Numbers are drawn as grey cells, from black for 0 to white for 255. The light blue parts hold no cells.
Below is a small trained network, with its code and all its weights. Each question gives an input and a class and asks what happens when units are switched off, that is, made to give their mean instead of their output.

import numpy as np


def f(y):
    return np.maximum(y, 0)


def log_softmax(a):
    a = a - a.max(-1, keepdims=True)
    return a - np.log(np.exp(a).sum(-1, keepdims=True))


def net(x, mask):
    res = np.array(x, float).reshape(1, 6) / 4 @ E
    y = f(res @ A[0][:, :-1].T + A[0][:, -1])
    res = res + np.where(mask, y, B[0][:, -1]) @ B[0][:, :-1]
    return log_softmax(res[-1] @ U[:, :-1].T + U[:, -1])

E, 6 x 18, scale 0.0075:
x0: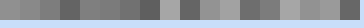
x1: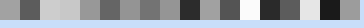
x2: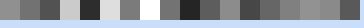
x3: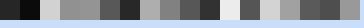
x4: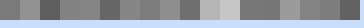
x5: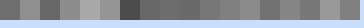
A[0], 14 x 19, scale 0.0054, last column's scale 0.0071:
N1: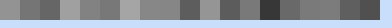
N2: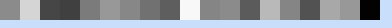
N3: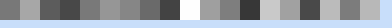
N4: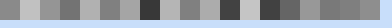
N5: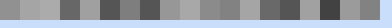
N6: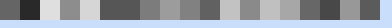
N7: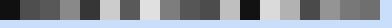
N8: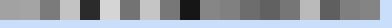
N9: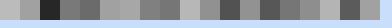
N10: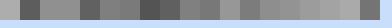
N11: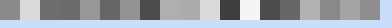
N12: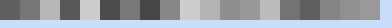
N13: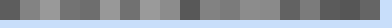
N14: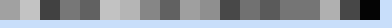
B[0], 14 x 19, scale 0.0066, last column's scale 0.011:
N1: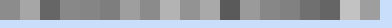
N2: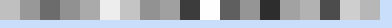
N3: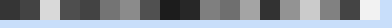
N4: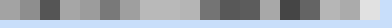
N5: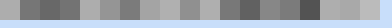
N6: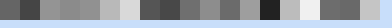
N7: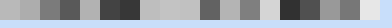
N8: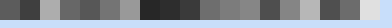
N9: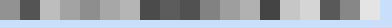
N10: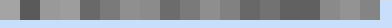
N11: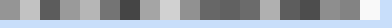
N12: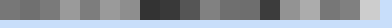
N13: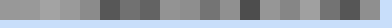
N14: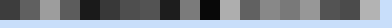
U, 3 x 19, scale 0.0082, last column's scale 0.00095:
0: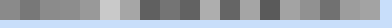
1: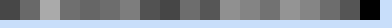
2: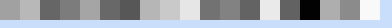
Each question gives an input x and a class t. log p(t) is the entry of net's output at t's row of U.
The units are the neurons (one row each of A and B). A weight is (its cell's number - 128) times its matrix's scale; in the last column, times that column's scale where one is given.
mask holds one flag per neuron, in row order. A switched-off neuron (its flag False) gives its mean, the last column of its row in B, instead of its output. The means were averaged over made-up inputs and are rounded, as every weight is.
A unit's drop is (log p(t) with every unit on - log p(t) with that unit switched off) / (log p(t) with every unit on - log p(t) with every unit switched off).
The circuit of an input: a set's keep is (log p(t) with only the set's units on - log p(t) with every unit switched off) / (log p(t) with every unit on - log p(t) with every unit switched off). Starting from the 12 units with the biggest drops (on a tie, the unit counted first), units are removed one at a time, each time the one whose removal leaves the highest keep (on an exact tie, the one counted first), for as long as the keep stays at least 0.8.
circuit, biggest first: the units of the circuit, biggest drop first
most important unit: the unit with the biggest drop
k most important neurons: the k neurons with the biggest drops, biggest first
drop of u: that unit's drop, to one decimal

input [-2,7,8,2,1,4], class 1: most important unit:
N8
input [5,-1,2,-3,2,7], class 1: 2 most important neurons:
[N2; N5]
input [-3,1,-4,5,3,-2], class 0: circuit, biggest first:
[N14; N6]
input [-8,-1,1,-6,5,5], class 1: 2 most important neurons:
[N14; N5]
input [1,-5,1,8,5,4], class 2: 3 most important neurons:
[N7; N8; N9]
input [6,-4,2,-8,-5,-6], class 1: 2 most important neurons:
[N14; N3]
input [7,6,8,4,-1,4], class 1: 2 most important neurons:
[N8; N2]
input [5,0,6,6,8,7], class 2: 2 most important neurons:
[N7; N3]
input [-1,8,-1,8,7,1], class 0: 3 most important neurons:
[N6; N14; N3]
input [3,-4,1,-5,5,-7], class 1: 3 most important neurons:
[N14; N3; N5]
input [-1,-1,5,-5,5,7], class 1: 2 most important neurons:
[N14; N2]
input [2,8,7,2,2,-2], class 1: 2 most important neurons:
[N8; N2]
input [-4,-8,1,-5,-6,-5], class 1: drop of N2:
-0.2
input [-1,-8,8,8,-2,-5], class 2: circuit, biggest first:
[N7]
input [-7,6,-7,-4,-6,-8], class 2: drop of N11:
0.0
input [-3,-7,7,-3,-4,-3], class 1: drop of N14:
0.1
